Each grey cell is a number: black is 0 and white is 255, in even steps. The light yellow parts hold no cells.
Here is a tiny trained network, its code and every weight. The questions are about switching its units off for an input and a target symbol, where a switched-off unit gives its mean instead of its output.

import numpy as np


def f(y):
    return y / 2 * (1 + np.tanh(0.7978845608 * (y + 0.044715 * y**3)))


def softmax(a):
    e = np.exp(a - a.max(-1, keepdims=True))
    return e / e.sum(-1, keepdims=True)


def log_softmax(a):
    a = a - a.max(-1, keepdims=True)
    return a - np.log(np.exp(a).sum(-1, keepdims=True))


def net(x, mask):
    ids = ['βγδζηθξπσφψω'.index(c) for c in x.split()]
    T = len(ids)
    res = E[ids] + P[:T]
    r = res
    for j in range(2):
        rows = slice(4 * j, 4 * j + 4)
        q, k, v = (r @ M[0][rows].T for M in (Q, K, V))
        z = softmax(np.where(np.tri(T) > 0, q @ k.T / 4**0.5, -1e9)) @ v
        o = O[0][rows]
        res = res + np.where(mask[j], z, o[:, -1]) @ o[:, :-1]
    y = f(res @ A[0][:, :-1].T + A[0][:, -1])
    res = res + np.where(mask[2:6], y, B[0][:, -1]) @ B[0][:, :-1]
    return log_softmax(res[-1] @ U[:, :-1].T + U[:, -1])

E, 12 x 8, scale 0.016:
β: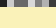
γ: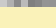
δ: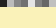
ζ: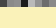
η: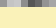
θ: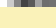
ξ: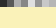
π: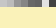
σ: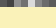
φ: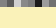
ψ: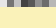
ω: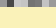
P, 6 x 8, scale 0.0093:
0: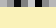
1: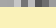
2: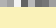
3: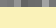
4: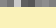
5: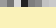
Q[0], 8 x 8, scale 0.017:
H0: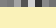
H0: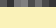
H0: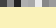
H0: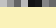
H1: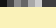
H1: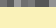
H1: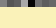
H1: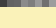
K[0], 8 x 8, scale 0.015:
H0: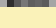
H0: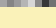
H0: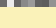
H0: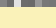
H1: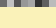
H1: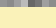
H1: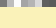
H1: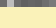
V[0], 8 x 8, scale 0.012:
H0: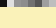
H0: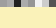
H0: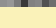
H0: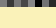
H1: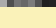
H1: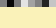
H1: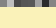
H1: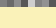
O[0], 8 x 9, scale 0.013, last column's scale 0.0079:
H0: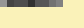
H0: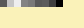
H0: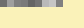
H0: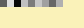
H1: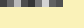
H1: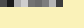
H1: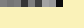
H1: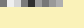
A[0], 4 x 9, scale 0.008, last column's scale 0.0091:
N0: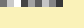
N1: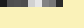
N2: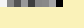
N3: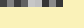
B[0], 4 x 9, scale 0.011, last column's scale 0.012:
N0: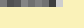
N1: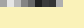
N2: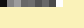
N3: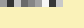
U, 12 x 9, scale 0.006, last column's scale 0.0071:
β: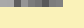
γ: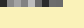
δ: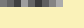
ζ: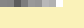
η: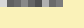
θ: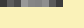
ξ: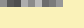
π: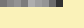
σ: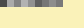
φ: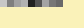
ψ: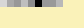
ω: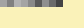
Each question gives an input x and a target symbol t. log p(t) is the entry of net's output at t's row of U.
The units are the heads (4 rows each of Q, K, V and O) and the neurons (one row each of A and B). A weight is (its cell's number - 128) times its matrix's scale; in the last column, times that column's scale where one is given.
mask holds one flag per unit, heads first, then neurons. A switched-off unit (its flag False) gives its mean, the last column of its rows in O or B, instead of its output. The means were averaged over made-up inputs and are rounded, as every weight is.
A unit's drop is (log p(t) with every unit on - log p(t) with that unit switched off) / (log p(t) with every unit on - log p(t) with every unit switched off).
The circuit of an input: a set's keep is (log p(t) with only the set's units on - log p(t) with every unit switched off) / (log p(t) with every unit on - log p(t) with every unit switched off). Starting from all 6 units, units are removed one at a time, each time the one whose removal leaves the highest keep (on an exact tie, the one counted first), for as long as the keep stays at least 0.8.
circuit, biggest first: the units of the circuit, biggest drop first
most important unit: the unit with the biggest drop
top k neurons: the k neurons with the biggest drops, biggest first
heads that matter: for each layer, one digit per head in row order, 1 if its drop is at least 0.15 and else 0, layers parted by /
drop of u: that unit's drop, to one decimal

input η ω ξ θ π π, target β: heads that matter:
11
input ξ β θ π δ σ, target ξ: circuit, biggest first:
H1, N2
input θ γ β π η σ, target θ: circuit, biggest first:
N0, H0, H1
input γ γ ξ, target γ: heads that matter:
10
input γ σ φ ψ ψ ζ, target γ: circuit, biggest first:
H0
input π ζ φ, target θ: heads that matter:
10
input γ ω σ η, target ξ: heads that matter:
11
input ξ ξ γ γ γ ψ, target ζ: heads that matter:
10
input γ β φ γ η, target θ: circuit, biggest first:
N2, H0
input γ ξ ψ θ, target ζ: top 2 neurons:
N1, N0
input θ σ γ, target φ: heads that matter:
01
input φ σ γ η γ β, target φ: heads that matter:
11
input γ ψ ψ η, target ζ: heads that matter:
10
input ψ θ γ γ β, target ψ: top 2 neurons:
N1, N2
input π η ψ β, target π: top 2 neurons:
N3, N2
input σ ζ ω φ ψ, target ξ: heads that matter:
01
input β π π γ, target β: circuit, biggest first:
H1
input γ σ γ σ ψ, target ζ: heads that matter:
10
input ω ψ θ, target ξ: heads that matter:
01
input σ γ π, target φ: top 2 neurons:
N2, N0
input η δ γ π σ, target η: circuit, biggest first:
H1, N3, H0
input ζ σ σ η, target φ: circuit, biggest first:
H1
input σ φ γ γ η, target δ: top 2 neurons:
N2, N3
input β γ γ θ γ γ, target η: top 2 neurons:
N0, N2
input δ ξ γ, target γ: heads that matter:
11
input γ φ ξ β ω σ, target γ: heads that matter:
10
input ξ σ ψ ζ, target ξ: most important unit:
H1
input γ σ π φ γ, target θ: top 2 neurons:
N2, N3
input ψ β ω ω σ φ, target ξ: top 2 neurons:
N2, N1
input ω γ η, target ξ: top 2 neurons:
N2, N1
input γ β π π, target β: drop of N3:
0.1
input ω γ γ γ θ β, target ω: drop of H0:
0.2
